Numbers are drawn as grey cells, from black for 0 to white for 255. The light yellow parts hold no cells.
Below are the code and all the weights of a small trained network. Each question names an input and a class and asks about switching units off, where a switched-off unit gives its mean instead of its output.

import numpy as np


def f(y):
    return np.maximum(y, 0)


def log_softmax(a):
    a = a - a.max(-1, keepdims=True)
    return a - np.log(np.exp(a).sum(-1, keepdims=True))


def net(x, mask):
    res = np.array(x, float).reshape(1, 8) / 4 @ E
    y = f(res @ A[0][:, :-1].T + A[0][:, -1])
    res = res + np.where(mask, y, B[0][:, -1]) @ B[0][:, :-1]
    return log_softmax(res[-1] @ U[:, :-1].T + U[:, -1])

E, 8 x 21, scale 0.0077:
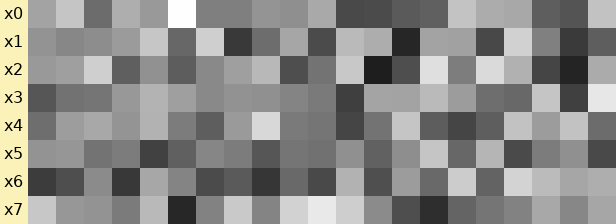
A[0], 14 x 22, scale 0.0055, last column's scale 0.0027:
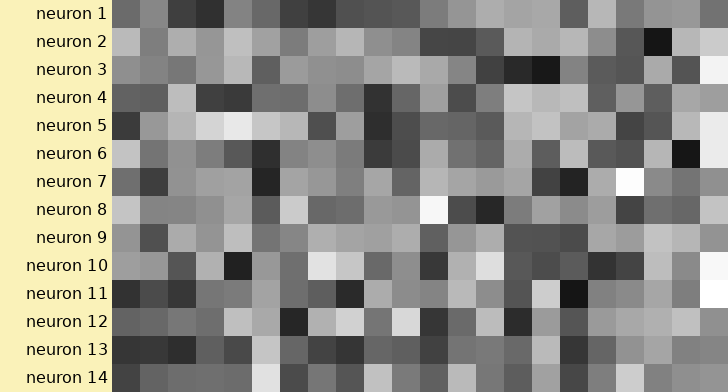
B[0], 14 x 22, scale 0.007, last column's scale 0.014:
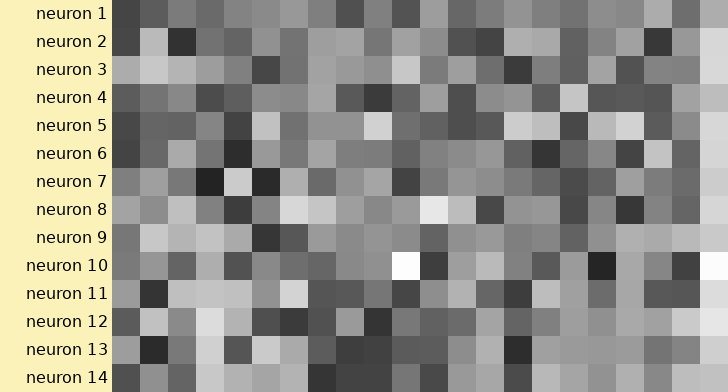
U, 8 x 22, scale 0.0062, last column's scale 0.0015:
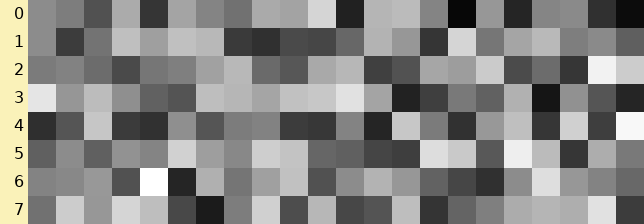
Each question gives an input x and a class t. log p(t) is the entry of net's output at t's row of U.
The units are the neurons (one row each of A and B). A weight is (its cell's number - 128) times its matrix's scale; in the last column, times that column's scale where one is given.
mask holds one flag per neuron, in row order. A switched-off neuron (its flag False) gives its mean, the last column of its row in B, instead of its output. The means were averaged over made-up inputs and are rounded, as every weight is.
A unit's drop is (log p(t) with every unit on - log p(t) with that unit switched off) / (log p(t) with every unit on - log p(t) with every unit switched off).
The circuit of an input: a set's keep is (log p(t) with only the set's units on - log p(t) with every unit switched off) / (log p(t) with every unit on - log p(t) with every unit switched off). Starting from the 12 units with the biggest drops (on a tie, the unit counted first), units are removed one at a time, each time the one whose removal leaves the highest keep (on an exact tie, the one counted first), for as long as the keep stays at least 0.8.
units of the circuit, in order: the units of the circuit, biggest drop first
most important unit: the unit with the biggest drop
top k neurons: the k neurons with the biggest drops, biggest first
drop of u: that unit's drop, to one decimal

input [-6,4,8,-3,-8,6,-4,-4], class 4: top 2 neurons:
[neuron 6; neuron 4]
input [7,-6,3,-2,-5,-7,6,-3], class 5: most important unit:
neuron 5
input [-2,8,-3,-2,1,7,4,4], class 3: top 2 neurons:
[neuron 8; neuron 12]
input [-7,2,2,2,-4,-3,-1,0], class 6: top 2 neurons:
[neuron 7; neuron 3]
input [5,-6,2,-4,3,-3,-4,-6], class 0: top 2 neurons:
[neuron 10; neuron 9]
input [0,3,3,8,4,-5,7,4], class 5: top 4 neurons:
[neuron 5; neuron 10; neuron 3; neuron 2]
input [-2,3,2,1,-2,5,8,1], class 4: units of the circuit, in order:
[neuron 4; neuron 14; neuron 1]
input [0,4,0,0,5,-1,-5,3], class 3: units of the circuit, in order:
[neuron 12; neuron 3]
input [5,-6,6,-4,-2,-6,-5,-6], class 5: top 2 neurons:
[neuron 5; neuron 2]
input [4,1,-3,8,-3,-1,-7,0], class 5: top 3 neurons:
[neuron 2; neuron 5; neuron 6]
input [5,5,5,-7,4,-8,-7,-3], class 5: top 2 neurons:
[neuron 5; neuron 2]
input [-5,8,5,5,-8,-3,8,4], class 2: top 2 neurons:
[neuron 4; neuron 8]
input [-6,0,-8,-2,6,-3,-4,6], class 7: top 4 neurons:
[neuron 12; neuron 9; neuron 3; neuron 10]
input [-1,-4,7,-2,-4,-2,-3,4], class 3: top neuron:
[neuron 8]
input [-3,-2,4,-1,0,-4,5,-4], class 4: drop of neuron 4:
0.1
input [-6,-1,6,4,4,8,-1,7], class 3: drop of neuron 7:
-0.1
